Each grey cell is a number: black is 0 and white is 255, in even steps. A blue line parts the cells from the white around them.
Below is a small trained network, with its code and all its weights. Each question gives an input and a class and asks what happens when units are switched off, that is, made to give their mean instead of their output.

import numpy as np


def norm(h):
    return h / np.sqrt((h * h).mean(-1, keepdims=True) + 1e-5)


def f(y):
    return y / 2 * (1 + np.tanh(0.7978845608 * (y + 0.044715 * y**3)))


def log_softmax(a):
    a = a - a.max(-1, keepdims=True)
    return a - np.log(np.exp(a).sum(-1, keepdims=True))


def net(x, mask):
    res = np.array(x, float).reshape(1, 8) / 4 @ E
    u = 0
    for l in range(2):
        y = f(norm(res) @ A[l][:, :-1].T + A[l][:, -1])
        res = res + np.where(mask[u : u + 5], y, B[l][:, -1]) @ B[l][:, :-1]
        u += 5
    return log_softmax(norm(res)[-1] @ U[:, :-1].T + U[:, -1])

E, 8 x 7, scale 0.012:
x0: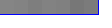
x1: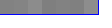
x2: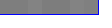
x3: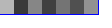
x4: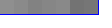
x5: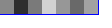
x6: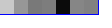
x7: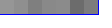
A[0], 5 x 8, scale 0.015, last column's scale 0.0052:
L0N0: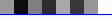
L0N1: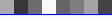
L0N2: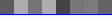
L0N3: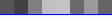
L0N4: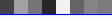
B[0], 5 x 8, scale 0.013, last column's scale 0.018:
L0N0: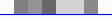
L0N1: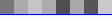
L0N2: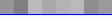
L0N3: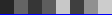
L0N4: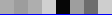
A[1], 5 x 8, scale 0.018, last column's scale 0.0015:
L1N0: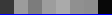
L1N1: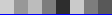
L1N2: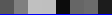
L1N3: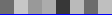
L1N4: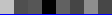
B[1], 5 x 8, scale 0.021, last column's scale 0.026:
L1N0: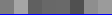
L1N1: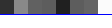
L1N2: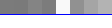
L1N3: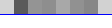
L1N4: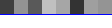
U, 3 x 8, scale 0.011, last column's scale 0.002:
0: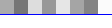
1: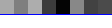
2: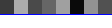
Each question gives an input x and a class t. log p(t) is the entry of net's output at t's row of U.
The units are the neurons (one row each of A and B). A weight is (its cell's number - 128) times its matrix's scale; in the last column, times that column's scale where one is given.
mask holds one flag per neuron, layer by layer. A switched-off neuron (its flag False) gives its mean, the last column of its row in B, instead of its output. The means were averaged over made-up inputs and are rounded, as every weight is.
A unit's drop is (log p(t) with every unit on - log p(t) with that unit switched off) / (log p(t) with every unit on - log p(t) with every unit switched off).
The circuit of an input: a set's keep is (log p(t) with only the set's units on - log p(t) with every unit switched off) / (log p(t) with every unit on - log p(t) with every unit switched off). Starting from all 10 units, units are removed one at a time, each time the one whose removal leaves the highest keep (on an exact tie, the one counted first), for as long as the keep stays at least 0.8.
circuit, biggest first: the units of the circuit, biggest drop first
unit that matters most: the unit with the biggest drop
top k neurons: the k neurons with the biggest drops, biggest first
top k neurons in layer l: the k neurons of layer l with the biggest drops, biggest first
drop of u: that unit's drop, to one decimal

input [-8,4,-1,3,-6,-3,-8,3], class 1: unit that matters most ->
L0N4
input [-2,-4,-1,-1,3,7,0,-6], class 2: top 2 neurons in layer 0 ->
(L0N3; L0N4)
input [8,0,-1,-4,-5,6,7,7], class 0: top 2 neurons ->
(L1N2; L0N0)
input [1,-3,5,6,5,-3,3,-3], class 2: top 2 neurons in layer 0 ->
(L0N4; L0N1)
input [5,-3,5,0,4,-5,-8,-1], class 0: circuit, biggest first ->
(L1N2; L0N4)
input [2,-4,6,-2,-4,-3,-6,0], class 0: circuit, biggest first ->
(L0N4; L1N2)
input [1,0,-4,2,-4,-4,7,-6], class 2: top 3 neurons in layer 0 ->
(L0N1; L0N4; L0N0)
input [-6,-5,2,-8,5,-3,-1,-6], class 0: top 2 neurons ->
(L0N0; L1N3)
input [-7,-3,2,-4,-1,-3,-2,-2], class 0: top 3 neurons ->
(L0N0; L1N2; L1N3)
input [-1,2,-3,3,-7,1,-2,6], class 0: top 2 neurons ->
(L0N3; L1N1)
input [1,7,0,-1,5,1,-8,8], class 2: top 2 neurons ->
(L0N3; L0N1)
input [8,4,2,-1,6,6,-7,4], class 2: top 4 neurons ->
(L0N3; L1N3; L1N0; L1N2)
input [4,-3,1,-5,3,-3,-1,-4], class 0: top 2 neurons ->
(L0N0; L1N2)
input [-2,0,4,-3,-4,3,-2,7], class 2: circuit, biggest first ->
(L0N3)
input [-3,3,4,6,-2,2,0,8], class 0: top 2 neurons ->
(L0N0; L0N4)
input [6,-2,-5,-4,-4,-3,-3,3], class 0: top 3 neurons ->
(L0N0; L1N2; L1N3)
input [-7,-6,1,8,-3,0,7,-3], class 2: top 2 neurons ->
(L1N4; L0N4)
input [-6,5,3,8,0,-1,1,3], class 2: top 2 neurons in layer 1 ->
(L1N4; L1N3)
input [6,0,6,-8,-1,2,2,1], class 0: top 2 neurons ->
(L0N0; L1N3)
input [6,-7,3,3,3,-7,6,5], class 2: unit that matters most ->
L1N4
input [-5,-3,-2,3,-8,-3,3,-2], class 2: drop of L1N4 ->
0.3
